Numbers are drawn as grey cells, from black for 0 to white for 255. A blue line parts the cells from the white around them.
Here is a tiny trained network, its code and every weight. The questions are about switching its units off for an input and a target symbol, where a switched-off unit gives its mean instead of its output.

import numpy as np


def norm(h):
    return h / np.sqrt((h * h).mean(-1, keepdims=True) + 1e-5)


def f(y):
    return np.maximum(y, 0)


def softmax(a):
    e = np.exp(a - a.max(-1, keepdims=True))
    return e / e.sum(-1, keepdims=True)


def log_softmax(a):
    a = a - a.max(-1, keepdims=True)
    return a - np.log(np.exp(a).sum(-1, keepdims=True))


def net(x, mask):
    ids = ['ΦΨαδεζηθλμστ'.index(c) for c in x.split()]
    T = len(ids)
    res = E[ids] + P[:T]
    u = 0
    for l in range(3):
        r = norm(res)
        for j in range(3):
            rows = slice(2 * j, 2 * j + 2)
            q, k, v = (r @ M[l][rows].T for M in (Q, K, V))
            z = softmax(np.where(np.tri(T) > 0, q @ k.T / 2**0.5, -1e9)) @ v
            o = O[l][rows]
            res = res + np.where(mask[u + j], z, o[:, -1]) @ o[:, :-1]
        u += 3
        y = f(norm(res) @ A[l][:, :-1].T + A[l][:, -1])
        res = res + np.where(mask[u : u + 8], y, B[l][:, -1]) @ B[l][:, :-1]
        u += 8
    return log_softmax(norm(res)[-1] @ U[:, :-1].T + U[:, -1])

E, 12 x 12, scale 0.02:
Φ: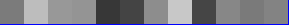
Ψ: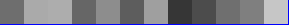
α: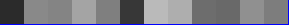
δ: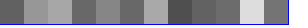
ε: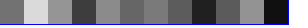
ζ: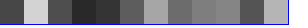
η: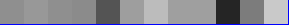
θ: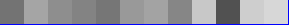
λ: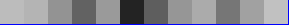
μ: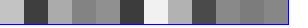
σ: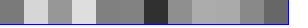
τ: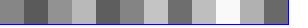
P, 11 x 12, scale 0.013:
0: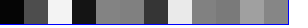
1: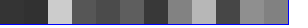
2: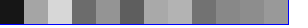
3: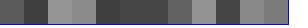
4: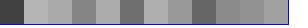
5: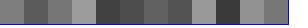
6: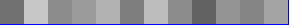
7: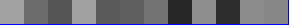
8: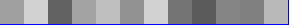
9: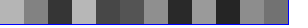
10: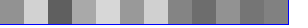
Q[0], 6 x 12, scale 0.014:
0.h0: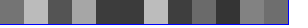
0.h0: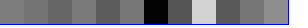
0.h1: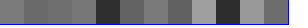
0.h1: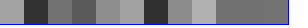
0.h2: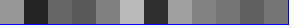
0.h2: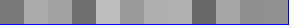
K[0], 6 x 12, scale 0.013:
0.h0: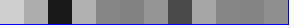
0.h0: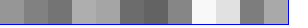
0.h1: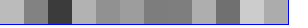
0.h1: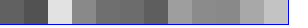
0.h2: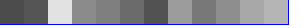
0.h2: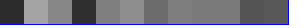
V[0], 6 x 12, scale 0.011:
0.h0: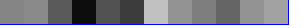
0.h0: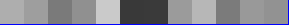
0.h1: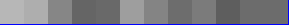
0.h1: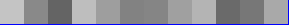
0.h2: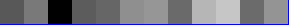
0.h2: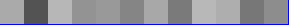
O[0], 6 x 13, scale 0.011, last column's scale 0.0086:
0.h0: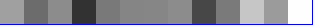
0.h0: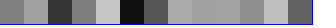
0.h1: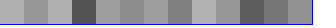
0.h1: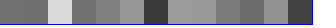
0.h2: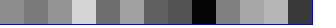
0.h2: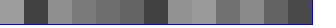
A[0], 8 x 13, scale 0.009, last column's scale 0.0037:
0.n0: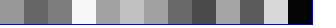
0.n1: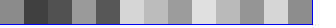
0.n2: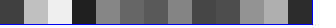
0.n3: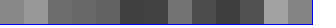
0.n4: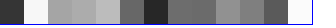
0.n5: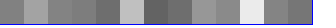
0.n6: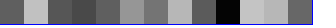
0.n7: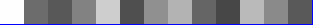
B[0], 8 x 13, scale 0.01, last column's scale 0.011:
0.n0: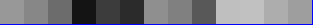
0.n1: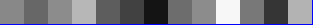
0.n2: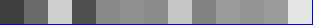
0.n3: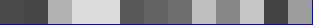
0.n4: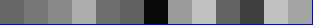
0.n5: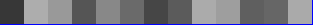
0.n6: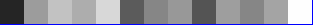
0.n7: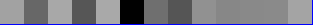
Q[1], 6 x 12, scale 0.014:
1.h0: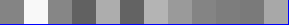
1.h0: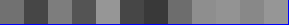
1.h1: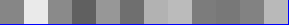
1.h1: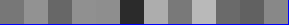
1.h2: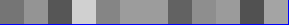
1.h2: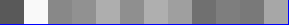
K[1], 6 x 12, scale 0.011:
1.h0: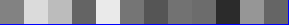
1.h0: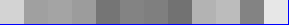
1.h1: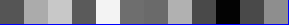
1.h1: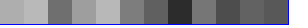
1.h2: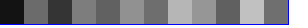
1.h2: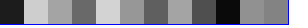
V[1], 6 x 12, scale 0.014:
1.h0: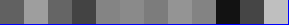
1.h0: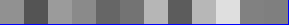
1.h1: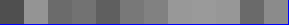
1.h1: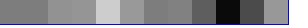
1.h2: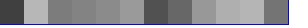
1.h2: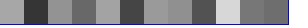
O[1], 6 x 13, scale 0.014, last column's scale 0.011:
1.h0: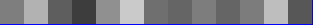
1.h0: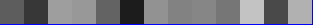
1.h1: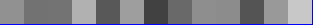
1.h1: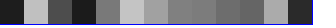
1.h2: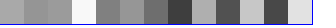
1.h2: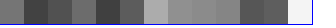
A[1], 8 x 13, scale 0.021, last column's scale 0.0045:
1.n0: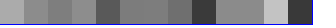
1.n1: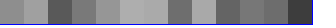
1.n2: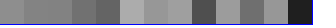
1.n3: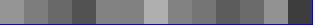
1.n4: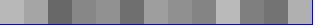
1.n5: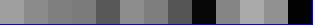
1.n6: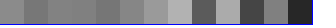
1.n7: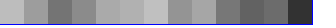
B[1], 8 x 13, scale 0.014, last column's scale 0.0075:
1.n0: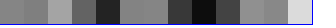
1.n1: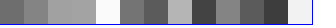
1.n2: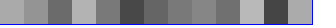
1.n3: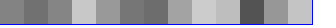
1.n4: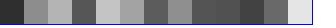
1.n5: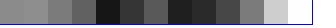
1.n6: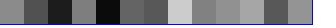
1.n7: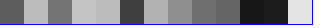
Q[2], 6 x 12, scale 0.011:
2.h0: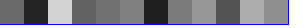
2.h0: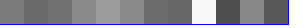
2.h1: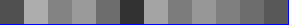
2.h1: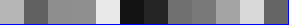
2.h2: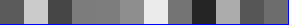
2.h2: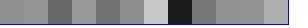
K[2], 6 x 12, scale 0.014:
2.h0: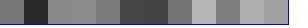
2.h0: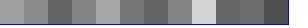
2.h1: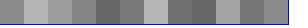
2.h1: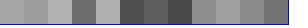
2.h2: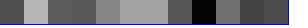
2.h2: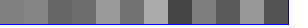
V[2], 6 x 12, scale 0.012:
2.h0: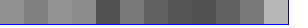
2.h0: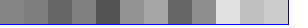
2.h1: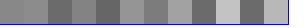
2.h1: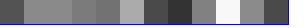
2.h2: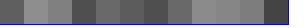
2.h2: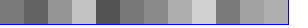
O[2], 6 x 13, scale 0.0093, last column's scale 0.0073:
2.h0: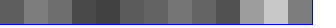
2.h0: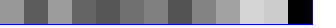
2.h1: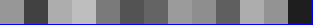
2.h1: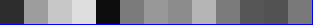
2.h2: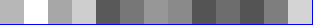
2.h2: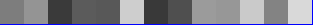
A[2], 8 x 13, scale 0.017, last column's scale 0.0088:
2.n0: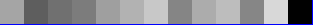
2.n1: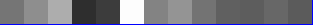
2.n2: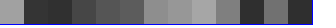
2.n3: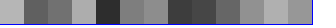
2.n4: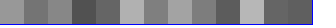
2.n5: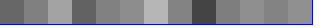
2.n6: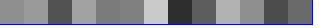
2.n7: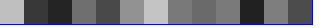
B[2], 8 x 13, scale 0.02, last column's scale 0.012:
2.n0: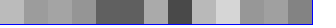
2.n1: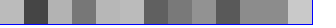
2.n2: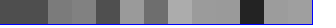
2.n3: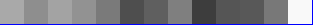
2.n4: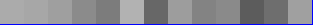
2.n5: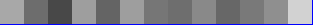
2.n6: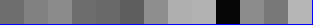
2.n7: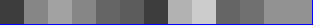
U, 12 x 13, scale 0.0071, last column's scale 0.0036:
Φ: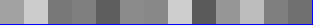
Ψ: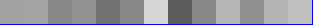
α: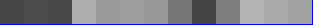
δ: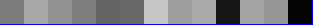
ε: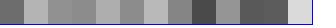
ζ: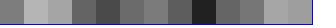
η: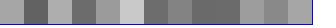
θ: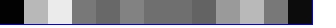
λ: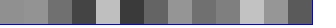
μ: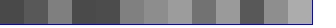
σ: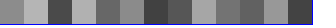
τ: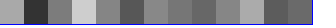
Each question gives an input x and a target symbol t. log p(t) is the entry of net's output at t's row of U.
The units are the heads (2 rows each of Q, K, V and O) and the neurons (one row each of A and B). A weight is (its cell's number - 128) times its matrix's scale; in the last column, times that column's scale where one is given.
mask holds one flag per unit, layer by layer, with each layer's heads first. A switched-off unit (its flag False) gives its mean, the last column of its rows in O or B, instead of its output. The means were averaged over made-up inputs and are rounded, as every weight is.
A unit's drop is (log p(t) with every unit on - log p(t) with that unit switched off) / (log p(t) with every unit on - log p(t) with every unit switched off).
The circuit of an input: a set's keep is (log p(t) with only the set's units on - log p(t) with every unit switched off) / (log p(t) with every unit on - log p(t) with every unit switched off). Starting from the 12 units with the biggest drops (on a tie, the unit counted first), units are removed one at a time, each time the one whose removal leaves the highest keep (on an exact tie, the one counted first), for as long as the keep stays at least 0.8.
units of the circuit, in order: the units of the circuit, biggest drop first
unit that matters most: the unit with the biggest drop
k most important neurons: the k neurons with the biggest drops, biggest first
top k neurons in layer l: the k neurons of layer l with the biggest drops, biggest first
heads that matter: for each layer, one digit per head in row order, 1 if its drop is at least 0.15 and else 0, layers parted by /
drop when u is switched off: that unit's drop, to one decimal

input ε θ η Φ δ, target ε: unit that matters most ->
0.h2
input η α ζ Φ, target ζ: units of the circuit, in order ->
(0.h0 1.h0 1.n5)
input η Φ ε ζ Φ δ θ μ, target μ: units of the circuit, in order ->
(1.h2 2.n2)
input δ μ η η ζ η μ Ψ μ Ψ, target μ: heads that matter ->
001 / 001 / 000
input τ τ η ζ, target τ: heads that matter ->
001 / 000 / 000
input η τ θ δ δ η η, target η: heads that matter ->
010 / 000 / 000
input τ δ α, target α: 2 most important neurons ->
(0.n1 1.n5)
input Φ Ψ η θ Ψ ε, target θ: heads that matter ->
110 / 000 / 000
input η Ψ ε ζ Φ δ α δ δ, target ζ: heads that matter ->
001 / 000 / 000
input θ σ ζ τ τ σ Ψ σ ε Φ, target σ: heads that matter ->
110 / 000 / 000
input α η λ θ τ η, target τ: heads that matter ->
100 / 000 / 000
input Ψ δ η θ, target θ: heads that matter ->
010 / 000 / 000
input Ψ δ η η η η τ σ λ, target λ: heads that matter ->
000 / 000 / 000
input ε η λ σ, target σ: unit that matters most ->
0.h0
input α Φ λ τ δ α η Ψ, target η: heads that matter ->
010 / 000 / 000
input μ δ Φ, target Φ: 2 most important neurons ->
(1.n5 0.n1)
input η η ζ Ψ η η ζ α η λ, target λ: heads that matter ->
100 / 000 / 000
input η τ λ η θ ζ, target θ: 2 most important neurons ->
(0.n3 0.n6)
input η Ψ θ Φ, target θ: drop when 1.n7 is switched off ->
0.1
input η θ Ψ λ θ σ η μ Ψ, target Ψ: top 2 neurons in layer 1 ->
(1.n5 1.n4)
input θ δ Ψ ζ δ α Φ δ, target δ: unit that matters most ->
2.n6
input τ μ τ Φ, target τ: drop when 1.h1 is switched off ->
0.2
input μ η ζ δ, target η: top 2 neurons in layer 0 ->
(0.n2 0.n5)
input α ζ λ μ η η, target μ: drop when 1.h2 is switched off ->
1.2
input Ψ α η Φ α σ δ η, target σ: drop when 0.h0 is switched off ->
1.4
